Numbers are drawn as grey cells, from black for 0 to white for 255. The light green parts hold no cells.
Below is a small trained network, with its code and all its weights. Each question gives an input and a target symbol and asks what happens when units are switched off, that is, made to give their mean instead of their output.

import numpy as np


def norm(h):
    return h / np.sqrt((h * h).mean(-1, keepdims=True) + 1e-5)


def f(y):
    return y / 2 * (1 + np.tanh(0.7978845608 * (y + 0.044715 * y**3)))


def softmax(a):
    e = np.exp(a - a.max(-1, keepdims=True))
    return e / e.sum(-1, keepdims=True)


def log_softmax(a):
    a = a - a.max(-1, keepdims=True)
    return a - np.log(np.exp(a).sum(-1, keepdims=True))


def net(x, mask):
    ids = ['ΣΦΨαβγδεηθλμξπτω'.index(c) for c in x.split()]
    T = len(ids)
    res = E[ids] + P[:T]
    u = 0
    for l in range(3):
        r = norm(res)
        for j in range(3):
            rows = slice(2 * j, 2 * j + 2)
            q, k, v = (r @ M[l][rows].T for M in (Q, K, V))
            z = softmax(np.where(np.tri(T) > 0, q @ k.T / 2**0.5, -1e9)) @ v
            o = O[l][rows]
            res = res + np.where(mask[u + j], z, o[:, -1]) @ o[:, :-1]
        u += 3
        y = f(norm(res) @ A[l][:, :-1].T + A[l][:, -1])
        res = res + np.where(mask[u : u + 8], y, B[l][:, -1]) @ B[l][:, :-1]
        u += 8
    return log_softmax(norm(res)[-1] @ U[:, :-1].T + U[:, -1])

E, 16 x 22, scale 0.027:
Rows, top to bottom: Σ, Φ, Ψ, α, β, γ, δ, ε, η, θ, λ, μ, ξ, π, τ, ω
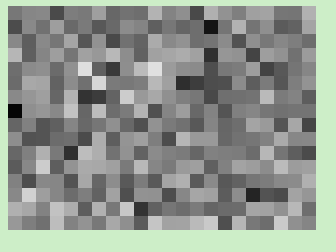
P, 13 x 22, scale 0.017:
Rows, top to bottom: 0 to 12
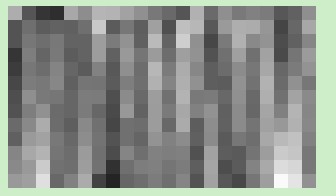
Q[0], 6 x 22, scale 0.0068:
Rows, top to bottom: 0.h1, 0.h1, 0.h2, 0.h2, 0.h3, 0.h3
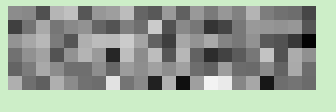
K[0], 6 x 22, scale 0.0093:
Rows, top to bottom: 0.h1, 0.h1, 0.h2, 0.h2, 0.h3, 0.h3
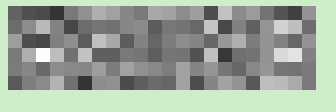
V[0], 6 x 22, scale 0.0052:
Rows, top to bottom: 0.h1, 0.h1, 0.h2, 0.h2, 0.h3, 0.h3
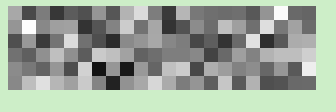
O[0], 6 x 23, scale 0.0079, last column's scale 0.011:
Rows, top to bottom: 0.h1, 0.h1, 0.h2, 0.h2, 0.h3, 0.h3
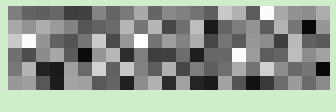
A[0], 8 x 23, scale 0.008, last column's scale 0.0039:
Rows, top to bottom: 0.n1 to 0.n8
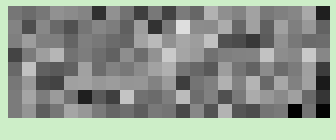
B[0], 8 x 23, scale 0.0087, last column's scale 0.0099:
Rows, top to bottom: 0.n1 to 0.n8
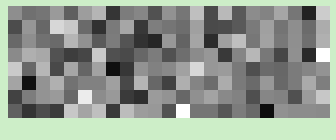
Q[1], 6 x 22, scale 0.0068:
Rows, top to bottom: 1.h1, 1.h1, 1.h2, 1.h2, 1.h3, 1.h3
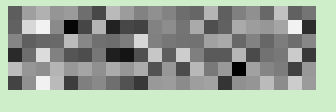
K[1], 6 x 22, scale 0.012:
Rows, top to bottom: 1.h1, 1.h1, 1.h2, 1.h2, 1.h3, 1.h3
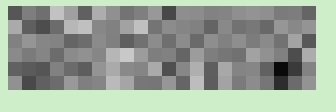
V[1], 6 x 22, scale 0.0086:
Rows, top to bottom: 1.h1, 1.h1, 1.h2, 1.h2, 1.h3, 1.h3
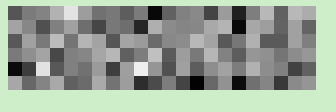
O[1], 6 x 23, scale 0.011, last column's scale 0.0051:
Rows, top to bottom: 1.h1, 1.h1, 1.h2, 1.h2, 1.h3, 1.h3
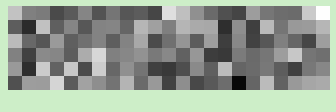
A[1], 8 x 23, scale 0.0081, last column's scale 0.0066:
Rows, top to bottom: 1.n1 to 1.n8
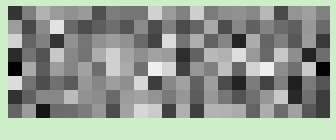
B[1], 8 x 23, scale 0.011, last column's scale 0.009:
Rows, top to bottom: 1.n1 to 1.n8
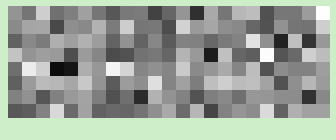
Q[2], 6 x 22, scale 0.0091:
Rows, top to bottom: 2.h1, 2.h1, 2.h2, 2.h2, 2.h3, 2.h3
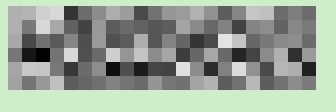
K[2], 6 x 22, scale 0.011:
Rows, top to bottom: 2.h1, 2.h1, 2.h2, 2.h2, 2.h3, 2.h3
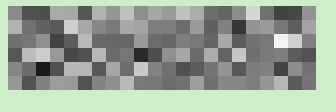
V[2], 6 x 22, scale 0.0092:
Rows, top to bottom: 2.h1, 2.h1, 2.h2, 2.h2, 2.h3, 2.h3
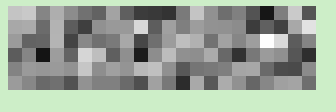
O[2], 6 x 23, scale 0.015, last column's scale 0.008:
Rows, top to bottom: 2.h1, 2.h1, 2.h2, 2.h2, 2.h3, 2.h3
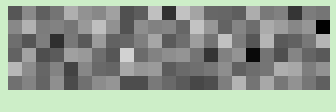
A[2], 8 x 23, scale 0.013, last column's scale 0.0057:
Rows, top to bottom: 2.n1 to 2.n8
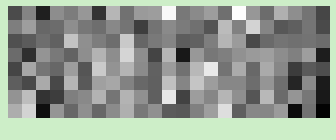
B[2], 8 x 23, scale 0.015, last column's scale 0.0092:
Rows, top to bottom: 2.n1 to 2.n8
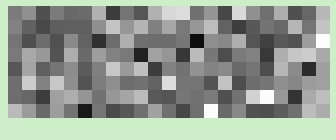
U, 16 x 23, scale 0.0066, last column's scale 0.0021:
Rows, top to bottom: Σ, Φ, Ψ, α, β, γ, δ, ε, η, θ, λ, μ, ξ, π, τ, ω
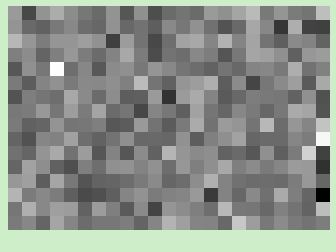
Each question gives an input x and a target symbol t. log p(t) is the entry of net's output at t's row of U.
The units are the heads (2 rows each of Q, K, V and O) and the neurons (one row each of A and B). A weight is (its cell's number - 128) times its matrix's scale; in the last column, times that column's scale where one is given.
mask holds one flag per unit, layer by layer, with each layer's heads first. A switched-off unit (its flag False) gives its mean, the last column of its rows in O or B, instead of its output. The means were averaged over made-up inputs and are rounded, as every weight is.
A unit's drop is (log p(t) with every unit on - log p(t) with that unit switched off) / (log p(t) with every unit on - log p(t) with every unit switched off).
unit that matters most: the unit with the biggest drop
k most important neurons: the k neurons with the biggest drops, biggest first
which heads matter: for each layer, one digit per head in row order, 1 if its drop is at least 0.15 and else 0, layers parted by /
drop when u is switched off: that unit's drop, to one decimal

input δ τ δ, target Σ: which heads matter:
000 / 000 / 010
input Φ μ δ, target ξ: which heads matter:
000 / 100 / 000
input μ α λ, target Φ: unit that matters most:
1.h1
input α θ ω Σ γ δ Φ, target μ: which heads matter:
000 / 010 / 000
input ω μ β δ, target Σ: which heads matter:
011 / 001 / 010
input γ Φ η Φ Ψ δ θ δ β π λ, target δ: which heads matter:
001 / 000 / 100
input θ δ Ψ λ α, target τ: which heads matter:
001 / 000 / 000
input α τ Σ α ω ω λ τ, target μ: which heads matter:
000 / 010 / 000
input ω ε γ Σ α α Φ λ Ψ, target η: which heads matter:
000 / 100 / 000
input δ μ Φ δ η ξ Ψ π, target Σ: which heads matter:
000 / 000 / 010
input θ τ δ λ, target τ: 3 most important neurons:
(2.n6 0.n2 2.n5)
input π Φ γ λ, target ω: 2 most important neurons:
(0.n3 2.n1)
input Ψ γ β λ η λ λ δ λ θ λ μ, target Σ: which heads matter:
001 / 001 / 010
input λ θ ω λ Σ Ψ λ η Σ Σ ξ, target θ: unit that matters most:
0.h2
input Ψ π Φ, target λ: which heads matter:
000 / 100 / 000
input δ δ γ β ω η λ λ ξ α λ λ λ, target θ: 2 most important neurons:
(0.n8 2.n3)
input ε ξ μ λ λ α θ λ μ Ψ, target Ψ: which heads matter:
000 / 110 / 000
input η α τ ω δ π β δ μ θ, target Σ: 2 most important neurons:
(0.n4 0.n7)
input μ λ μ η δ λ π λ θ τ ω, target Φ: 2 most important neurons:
(1.n3 2.n2)
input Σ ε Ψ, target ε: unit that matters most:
2.n4
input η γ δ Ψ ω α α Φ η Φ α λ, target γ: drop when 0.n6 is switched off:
0.0
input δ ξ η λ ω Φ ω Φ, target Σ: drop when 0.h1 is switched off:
0.1
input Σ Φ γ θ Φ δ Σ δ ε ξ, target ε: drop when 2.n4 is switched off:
0.4
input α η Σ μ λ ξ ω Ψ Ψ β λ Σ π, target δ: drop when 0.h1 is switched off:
0.1
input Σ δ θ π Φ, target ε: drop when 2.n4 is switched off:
0.3
